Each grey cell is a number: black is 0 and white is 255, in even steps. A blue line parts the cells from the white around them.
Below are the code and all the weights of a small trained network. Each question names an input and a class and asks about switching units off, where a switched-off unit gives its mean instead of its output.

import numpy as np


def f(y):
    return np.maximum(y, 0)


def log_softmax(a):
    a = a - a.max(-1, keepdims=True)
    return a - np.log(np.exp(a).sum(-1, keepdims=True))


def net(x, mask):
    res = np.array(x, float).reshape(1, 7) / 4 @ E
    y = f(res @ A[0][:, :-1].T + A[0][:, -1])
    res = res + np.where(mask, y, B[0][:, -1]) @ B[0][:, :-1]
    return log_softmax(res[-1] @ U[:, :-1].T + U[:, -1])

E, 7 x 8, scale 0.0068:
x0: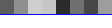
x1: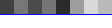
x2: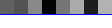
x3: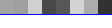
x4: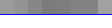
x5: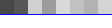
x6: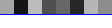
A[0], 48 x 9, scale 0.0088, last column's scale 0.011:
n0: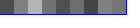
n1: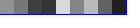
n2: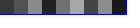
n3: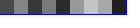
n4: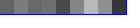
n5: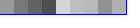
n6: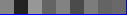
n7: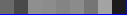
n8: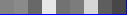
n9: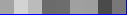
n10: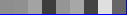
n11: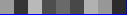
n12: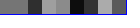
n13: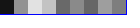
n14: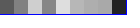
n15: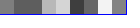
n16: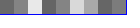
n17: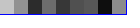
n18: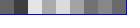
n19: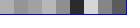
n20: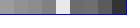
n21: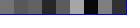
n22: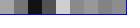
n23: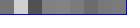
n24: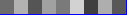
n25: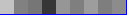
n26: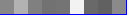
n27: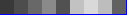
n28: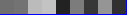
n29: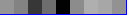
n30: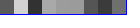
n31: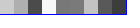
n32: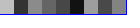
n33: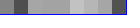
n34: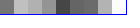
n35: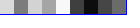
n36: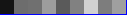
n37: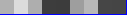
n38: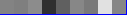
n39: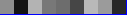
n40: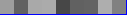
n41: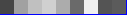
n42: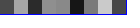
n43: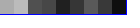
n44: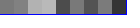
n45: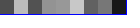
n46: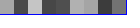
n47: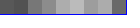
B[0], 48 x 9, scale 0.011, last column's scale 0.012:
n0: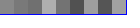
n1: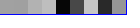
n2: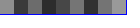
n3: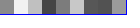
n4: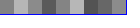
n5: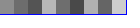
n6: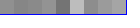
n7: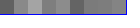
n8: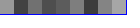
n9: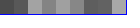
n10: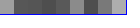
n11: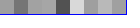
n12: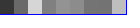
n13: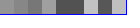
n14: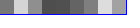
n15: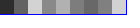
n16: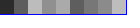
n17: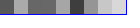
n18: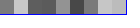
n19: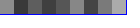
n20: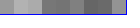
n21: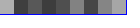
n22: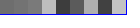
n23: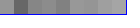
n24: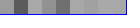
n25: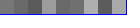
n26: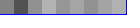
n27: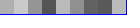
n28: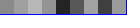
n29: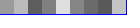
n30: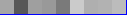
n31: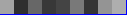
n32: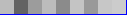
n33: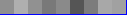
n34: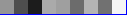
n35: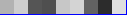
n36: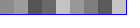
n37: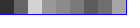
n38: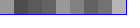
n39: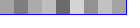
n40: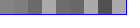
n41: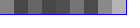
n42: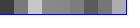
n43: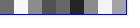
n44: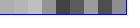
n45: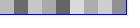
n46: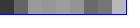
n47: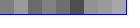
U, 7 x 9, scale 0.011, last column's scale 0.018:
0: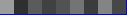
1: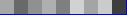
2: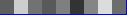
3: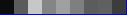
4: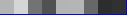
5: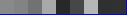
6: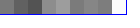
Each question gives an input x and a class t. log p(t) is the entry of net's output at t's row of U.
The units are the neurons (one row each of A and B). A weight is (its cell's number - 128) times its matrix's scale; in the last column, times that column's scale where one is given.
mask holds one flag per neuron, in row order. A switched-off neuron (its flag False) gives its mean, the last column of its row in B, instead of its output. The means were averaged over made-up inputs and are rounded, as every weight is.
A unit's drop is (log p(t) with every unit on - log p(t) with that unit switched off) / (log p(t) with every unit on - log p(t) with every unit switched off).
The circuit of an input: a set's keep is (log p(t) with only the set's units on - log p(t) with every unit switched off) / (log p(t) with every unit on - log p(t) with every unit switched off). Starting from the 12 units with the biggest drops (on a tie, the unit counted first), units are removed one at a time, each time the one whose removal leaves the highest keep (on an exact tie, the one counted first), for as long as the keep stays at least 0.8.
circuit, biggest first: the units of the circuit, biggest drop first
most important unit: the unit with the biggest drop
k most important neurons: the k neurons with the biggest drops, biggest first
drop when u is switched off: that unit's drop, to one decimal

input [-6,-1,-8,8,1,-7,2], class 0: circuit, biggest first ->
(n31)
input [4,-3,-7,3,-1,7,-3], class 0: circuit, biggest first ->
(n41, n31)
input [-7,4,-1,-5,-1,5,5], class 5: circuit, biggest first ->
(n1, n22)
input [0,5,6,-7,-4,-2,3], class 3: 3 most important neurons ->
(n12, n42, n15)
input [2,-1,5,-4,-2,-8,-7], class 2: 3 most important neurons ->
(n43, n17, n32)
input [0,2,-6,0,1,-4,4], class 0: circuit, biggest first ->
(n31, n19)
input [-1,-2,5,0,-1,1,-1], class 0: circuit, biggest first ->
(n21, n10)
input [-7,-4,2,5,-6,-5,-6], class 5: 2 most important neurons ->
(n1, n22)
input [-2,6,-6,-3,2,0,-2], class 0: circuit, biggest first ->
(n31, n8)
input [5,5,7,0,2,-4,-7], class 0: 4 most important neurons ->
(n21, n2, n32, n10)
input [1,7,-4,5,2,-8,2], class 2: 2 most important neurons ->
(n43, n17)
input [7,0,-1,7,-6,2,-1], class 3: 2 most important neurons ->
(n16, n9)
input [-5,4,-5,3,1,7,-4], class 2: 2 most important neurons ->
(n14, n33)
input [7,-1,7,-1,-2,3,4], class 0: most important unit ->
n2
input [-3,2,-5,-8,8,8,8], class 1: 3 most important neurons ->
(n39, n11, n17)
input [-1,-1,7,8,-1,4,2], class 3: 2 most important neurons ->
(n16, n46)
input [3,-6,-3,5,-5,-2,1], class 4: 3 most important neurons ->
(n35, n15, n12)
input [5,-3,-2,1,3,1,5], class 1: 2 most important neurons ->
(n32, n22)
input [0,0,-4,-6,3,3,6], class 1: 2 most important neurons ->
(n39, n32)
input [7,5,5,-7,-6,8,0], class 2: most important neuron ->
(n18)
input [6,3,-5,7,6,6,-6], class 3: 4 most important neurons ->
(n16, n9, n37, n32)
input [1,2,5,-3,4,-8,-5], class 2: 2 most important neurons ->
(n43, n17)
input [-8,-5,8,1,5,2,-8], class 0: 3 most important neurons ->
(n21, n10, n2)
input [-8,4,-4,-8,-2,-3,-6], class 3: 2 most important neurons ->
(n42, n12)
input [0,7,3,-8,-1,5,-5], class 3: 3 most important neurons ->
(n15, n42, n35)
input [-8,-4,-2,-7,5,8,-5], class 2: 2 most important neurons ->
(n14, n18)
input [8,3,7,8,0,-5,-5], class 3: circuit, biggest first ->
(n37)
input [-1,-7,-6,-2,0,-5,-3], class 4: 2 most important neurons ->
(n35, n20)
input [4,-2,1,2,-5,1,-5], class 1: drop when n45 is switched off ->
0.1
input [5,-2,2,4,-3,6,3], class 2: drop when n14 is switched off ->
0.2
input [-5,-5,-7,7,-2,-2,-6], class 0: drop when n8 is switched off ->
0.2
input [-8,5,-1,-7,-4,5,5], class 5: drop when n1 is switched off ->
0.6
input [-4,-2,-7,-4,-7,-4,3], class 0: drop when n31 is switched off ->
0.2
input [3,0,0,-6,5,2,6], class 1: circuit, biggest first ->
(n39)
